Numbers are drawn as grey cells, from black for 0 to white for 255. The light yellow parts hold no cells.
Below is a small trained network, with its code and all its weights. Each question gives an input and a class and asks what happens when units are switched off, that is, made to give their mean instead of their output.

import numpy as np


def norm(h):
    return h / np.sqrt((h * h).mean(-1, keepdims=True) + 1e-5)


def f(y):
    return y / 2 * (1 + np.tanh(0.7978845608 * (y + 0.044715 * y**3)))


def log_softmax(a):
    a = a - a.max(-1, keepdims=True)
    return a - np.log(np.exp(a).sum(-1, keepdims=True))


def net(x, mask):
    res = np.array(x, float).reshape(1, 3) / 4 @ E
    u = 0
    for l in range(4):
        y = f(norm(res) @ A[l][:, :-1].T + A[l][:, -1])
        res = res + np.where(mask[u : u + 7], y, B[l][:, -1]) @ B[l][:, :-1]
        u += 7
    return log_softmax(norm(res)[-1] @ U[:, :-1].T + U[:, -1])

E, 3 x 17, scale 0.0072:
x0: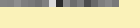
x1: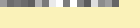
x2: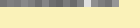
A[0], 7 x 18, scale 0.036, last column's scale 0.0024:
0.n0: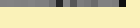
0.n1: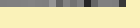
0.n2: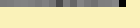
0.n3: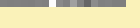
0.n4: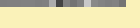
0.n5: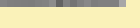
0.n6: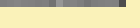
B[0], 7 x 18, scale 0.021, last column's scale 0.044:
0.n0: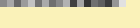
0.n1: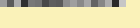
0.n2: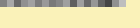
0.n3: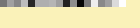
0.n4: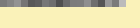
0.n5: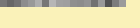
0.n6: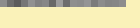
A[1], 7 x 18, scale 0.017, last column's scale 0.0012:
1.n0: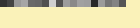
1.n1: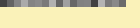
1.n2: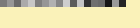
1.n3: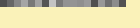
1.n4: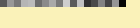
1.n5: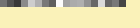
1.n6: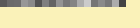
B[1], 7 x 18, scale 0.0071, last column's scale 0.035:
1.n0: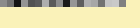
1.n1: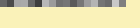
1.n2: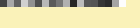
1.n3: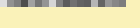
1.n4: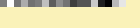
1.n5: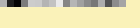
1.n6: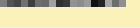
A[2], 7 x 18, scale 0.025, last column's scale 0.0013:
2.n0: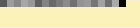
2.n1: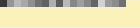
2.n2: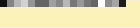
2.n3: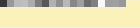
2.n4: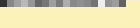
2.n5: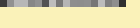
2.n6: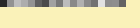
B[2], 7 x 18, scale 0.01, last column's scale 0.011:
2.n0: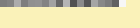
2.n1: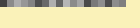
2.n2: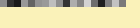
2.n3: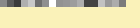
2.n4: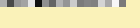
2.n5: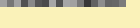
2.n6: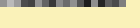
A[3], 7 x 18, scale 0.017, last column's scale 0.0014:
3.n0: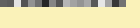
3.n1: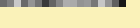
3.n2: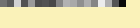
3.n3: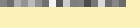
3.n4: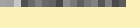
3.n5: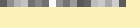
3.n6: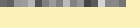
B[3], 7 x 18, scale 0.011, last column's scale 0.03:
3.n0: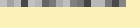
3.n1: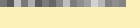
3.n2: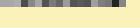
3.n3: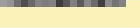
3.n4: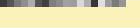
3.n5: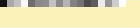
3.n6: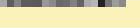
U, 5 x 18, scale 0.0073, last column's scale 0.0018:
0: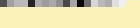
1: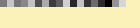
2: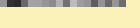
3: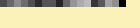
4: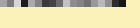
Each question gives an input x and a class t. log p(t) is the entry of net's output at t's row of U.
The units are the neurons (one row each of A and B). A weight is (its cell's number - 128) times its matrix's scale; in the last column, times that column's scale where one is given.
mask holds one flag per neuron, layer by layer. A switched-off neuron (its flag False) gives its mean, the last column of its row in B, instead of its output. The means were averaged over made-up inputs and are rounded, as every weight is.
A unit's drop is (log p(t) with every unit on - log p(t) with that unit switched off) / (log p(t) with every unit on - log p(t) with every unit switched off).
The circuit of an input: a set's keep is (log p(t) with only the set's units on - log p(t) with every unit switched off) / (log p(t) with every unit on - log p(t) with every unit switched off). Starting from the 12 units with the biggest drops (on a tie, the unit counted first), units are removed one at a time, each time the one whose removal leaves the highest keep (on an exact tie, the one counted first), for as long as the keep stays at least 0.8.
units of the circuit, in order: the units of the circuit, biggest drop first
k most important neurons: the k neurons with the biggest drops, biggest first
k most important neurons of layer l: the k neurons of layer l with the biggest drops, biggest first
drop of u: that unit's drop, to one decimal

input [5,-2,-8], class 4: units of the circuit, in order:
(0.n1)
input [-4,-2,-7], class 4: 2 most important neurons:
(0.n3 0.n0)
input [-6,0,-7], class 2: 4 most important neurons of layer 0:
(0.n3 0.n0 0.n1 0.n2)
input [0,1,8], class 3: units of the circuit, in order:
(0.n3 0.n0 0.n4)
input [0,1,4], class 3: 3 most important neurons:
(0.n3 0.n0 0.n1)
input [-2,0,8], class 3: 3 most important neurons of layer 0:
(0.n3 0.n0 0.n1)
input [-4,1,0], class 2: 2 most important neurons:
(0.n3 0.n0)
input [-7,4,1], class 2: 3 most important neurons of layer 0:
(0.n3 0.n0 0.n1)
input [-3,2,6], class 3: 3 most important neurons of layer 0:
(0.n3 0.n0 0.n1)
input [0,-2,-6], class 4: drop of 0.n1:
1.1
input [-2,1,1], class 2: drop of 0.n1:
1.0
